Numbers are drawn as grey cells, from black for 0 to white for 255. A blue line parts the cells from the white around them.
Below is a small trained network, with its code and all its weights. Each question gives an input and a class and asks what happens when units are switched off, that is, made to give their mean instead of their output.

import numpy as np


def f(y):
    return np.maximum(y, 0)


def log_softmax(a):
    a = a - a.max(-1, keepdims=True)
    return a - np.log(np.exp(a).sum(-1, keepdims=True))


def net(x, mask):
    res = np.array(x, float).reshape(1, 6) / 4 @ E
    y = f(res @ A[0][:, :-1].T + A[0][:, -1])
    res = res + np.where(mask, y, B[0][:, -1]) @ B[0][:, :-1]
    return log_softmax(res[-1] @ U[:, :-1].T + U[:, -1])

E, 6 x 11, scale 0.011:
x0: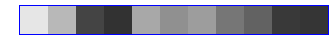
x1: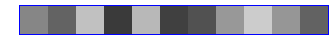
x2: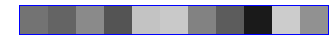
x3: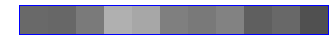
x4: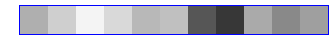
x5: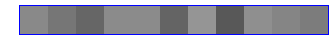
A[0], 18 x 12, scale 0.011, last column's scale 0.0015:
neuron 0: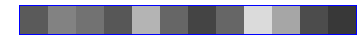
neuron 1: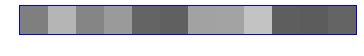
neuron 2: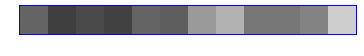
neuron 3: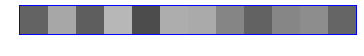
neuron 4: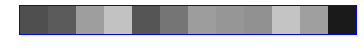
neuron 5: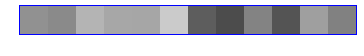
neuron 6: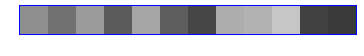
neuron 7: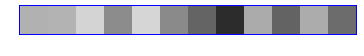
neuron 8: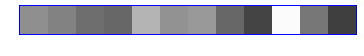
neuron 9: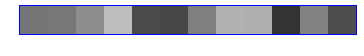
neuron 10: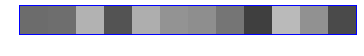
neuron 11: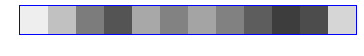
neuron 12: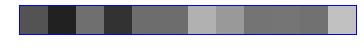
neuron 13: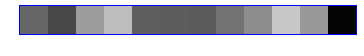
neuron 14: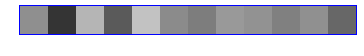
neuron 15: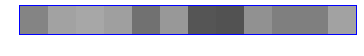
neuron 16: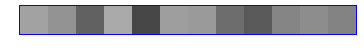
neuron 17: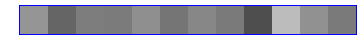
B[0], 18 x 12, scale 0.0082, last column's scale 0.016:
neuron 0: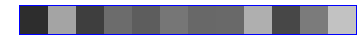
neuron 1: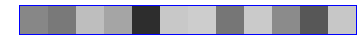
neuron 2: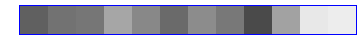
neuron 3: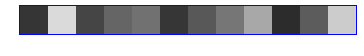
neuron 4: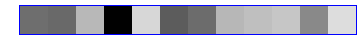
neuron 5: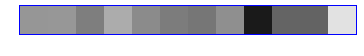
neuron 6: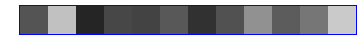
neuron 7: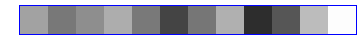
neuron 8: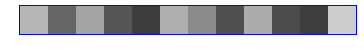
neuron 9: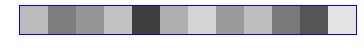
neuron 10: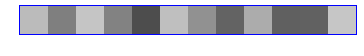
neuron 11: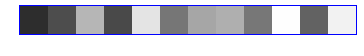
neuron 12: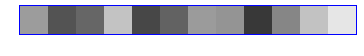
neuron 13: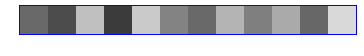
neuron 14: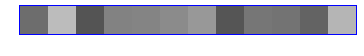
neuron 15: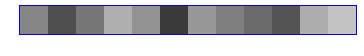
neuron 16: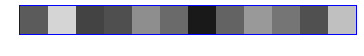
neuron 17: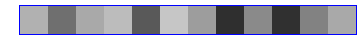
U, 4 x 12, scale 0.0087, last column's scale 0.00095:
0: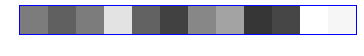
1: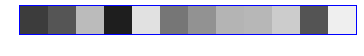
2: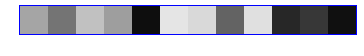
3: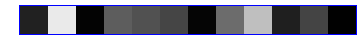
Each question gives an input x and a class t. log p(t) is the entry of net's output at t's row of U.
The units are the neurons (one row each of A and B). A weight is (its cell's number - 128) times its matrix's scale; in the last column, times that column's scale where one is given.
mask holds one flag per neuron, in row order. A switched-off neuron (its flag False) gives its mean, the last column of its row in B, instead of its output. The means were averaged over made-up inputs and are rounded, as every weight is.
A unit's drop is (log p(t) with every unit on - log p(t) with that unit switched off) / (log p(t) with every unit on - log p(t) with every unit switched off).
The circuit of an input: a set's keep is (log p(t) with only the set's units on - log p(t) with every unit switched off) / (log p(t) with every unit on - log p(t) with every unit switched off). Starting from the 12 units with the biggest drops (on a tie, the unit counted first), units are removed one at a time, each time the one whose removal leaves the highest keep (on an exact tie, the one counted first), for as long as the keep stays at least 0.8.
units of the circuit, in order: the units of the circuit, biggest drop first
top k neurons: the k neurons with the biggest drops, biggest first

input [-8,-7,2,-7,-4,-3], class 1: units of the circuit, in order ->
[neuron 4]
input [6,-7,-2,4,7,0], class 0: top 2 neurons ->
[neuron 7; neuron 6]
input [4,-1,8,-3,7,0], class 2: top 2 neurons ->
[neuron 8; neuron 10]
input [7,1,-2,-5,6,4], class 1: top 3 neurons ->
[neuron 11; neuron 12; neuron 2]
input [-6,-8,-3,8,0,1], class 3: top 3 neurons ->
[neuron 3; neuron 11; neuron 16]
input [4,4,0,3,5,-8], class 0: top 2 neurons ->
[neuron 7; neuron 4]
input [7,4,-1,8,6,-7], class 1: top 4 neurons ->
[neuron 11; neuron 12; neuron 2; neuron 17]
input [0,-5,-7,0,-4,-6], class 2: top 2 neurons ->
[neuron 9; neuron 1]
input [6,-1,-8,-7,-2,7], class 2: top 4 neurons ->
[neuron 1; neuron 9; neuron 4; neuron 13]
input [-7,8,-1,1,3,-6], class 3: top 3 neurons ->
[neuron 6; neuron 0; neuron 11]
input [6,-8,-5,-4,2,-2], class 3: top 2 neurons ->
[neuron 16; neuron 3]
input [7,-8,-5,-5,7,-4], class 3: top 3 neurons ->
[neuron 16; neuron 3; neuron 12]
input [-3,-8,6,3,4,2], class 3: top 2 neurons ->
[neuron 3; neuron 16]
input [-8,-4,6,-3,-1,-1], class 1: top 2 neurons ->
[neuron 4; neuron 13]
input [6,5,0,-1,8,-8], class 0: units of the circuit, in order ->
[neuron 7]
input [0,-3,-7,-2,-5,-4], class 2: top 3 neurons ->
[neuron 9; neuron 1; neuron 7]
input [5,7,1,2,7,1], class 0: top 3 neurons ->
[neuron 7; neuron 3; neuron 16]
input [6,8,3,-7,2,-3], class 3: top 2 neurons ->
[neuron 6; neuron 0]
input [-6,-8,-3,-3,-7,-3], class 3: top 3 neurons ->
[neuron 3; neuron 16; neuron 7]
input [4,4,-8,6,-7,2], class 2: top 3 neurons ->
[neuron 1; neuron 9; neuron 7]
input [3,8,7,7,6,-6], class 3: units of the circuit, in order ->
[neuron 6]
